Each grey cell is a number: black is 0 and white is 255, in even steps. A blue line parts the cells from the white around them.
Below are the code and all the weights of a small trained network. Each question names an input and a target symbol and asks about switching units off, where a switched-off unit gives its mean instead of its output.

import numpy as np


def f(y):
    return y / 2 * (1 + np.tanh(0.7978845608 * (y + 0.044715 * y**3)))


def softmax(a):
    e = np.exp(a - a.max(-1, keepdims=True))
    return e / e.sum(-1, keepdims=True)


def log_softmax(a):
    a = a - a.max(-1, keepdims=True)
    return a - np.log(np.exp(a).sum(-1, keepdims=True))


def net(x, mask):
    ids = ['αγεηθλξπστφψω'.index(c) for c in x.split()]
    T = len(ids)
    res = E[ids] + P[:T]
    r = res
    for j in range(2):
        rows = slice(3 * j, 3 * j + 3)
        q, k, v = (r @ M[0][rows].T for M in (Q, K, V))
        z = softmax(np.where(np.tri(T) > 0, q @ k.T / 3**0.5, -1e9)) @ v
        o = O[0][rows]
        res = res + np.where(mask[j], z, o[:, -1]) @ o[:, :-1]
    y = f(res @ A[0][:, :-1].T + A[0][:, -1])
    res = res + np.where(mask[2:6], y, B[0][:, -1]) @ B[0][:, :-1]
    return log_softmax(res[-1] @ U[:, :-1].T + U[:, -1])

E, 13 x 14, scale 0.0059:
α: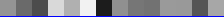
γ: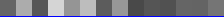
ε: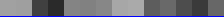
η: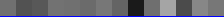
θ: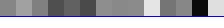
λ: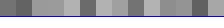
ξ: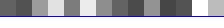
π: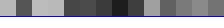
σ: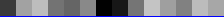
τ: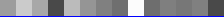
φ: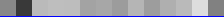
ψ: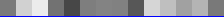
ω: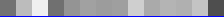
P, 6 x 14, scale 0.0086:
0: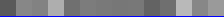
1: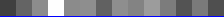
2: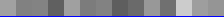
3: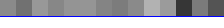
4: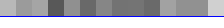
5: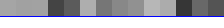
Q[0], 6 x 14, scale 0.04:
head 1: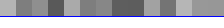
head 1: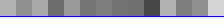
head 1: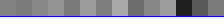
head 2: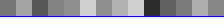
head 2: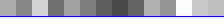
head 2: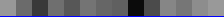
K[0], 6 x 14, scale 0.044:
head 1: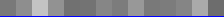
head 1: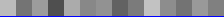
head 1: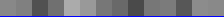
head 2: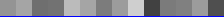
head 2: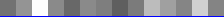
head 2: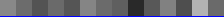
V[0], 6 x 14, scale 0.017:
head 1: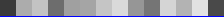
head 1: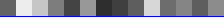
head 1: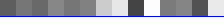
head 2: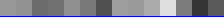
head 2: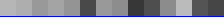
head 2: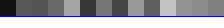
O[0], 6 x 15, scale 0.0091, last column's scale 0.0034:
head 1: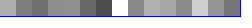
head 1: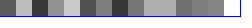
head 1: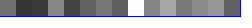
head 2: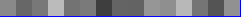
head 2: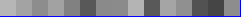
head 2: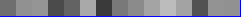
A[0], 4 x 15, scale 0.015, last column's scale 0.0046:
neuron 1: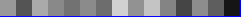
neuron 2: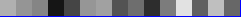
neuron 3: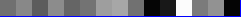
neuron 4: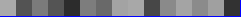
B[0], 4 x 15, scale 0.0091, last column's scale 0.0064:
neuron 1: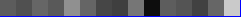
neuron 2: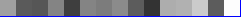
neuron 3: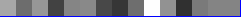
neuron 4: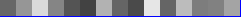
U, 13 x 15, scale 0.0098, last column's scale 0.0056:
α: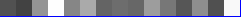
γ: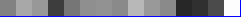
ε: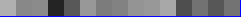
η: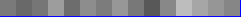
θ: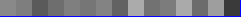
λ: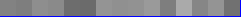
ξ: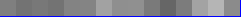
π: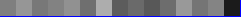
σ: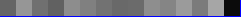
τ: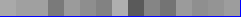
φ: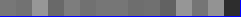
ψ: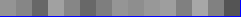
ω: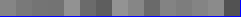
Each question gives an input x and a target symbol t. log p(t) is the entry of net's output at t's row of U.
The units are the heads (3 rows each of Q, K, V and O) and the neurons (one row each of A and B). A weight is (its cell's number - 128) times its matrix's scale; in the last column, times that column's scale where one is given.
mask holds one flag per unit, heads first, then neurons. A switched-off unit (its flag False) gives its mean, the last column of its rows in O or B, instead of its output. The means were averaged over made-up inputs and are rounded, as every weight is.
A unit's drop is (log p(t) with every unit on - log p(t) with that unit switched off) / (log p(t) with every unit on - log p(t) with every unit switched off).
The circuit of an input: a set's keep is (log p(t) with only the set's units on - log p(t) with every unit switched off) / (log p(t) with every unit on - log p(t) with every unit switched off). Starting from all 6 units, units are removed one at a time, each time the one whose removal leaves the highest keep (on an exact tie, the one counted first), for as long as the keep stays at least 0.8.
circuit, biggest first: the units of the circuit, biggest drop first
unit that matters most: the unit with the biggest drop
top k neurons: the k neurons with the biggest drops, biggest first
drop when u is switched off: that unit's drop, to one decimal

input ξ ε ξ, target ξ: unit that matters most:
head 2
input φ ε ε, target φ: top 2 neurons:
neuron 1; neuron 4
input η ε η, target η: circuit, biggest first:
neuron 2; head 1; head 2
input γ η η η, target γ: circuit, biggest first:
neuron 2; head 2
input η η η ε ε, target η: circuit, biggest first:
neuron 2; head 1
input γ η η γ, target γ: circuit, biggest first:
head 2; neuron 2
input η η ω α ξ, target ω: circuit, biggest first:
head 1; neuron 1
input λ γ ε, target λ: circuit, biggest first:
head 1; neuron 4
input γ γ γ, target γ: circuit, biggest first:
head 2; neuron 3; neuron 2
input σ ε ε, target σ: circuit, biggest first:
head 1; head 2
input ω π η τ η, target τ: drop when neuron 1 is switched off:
0.0
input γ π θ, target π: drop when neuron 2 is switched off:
0.1
